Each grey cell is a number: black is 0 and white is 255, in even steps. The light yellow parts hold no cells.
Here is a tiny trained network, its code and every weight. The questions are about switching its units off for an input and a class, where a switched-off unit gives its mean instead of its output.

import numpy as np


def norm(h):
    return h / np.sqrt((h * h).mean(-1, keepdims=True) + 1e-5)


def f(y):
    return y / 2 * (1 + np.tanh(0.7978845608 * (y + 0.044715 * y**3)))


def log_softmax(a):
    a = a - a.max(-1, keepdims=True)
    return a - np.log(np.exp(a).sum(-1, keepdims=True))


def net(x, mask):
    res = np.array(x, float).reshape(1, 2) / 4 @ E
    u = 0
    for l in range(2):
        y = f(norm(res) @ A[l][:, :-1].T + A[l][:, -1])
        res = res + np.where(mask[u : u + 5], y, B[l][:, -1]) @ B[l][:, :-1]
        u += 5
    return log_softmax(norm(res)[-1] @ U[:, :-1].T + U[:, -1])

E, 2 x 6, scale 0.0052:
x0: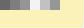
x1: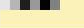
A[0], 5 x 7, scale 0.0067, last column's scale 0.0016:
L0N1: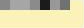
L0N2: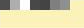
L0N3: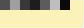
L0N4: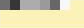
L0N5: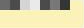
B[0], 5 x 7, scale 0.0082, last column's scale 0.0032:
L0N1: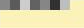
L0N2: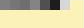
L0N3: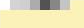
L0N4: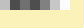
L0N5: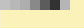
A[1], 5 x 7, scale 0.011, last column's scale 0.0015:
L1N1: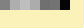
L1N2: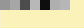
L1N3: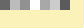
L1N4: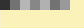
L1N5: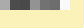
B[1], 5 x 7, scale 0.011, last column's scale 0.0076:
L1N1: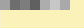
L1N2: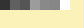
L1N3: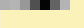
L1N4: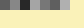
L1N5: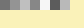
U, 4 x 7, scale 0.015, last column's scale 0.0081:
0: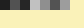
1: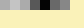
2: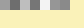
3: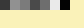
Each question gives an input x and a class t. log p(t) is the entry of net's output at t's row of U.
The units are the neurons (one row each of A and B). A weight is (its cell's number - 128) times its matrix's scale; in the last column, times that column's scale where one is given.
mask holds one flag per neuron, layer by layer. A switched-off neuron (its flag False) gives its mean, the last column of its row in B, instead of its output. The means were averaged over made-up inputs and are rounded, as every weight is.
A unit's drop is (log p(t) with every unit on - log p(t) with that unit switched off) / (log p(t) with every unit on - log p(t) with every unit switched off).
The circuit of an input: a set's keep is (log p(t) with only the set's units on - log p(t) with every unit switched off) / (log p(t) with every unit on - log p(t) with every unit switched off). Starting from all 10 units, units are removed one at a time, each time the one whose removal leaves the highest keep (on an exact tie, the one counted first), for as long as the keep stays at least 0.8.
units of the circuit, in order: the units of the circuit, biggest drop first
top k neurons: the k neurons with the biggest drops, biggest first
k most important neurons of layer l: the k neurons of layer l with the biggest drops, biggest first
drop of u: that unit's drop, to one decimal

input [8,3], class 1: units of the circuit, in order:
[L1N3]
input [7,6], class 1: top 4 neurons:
[L1N3, L0N2, L0N4, L1N4]
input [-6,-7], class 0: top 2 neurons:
[L1N4, L1N3]
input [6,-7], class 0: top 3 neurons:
[L1N4, L0N3, L0N4]
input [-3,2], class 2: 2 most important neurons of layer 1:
[L1N3, L1N1]
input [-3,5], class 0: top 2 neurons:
[L1N2, L1N3]
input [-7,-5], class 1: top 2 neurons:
[L1N2, L0N3]
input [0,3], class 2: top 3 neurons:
[L0N1, L1N4, L1N1]
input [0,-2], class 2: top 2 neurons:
[L0N4, L1N2]
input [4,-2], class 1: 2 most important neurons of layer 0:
[L0N1, L0N2]
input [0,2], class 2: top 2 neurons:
[L0N1, L1N3]
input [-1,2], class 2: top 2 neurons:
[L0N1, L1N3]
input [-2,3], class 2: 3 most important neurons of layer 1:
[L1N3, L1N4, L1N1]
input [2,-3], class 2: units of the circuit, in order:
[L1N2]
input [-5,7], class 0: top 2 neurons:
[L1N2, L1N3]
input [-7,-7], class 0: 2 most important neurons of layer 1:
[L1N3, L1N4]
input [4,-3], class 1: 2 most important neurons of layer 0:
[L0N1, L0N2]
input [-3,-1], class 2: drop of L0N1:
0.2
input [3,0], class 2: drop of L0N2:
0.0
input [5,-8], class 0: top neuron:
[L1N4]
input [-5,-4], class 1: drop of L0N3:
0.2
